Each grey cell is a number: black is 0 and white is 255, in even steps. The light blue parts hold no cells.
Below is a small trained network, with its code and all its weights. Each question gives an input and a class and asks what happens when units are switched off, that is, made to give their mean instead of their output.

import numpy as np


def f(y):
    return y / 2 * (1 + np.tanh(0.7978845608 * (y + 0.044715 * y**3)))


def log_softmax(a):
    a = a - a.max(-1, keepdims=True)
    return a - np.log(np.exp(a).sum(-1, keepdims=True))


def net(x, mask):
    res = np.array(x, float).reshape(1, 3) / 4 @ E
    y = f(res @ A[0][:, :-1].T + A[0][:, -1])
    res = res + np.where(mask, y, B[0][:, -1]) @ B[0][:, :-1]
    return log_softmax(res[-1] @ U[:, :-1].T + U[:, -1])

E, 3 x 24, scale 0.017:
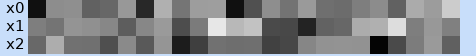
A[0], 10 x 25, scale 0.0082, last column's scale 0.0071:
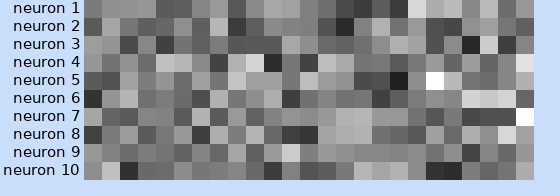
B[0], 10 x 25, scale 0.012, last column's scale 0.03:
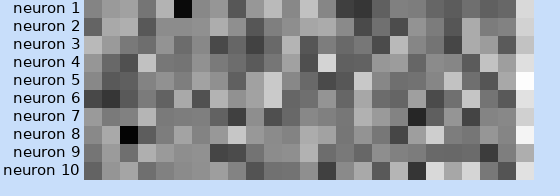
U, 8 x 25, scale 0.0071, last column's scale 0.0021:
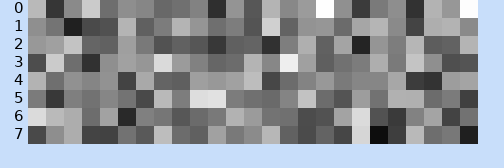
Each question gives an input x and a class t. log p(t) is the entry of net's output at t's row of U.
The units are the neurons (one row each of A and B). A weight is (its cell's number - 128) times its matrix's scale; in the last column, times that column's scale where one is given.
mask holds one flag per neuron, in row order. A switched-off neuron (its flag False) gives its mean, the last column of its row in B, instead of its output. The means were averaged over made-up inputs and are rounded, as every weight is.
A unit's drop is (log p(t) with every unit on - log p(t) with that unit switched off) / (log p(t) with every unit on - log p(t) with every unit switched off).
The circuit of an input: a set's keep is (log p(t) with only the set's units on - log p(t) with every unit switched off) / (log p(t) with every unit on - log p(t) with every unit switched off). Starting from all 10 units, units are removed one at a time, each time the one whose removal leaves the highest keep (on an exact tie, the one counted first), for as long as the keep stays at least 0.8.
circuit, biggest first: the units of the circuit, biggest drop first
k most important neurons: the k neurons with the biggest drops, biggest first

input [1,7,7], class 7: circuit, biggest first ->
neuron 2
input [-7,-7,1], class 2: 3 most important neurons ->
neuron 10; neuron 3; neuron 8
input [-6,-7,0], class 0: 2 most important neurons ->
neuron 4; neuron 7
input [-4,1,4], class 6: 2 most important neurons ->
neuron 3; neuron 5
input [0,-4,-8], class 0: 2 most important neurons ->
neuron 4; neuron 6
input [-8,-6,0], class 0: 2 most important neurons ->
neuron 7; neuron 4
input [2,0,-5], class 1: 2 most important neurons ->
neuron 1; neuron 4
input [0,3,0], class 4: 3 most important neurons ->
neuron 6; neuron 3; neuron 2
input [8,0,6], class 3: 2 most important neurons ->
neuron 8; neuron 10
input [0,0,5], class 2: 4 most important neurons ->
neuron 8; neuron 1; neuron 10; neuron 6
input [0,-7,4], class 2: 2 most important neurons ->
neuron 10; neuron 6
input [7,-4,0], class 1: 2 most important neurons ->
neuron 8; neuron 4
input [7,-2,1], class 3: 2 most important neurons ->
neuron 8; neuron 5
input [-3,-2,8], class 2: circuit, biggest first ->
neuron 10
